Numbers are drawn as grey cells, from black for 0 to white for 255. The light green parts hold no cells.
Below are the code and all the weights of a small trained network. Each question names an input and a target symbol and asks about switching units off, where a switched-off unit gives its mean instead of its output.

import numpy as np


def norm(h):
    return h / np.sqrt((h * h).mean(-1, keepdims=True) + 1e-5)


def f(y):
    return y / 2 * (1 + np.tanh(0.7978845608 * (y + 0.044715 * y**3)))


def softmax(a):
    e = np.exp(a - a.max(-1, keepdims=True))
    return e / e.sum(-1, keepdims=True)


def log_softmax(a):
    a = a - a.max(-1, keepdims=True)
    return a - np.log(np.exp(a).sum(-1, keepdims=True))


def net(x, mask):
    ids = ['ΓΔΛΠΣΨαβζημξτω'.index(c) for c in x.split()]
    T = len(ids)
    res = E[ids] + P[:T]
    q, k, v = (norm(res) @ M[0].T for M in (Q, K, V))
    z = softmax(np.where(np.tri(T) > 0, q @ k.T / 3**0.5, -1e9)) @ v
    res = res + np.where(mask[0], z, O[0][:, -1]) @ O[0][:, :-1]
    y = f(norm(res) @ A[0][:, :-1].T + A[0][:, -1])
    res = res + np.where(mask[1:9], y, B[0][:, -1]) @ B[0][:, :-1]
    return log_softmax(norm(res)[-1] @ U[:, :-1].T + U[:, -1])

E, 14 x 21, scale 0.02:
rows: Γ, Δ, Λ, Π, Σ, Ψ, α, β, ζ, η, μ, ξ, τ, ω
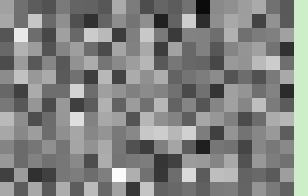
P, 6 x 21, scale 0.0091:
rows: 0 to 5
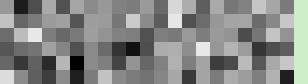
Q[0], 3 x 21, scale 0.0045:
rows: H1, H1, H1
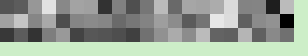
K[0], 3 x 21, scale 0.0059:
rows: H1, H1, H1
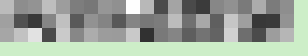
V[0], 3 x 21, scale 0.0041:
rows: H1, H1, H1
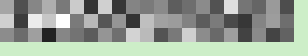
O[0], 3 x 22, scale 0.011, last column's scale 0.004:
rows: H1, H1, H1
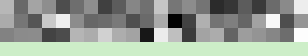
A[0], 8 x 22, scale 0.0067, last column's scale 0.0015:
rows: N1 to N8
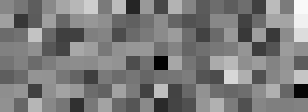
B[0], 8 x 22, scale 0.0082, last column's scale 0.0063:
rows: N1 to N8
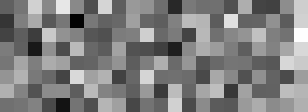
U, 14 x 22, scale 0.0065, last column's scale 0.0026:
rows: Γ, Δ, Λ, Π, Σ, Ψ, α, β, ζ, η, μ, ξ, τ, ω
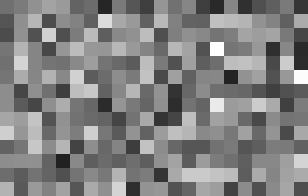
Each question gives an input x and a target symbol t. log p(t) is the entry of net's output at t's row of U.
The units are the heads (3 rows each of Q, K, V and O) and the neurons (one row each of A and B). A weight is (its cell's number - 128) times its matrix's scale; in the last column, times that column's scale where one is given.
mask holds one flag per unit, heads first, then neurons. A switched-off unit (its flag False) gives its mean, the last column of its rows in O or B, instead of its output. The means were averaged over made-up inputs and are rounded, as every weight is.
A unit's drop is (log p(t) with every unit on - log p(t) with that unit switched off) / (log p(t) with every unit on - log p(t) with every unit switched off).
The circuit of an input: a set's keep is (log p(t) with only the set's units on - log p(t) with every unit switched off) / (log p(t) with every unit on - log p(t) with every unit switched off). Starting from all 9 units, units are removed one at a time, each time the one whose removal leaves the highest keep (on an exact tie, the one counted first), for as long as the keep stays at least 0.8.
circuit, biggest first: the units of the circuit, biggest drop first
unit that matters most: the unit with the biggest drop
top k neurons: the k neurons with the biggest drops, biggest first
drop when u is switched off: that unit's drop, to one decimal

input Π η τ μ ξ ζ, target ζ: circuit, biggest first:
[H1, N2]
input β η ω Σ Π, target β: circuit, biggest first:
[H1]
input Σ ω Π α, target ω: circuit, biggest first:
[H1, N7]
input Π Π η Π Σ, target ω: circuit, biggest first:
[H1, N7]
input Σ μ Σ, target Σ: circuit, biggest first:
[H1, N5, N1]
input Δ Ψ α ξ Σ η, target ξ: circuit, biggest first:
[H1, N4]
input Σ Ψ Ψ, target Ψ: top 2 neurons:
[N3, N2]
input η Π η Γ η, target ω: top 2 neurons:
[N7, N6]
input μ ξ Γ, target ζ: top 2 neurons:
[N6, N2]
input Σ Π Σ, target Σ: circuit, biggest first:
[H1, N5]
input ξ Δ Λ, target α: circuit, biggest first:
[H1, N4]
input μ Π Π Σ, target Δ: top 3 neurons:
[N3, N4, N7]
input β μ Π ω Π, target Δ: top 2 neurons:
[N3, N4]
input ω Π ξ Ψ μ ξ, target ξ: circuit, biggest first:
[N8]
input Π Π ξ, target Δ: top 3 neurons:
[N4, N7, N3]
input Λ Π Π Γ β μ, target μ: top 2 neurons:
[N1, N2]
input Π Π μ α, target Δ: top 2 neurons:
[N3, N4]
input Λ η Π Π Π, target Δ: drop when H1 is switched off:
0.8
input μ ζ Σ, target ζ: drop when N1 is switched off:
0.1
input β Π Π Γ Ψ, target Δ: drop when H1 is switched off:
1.0
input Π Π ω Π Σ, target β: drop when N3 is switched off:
0.0
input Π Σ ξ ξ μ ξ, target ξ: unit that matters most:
N1
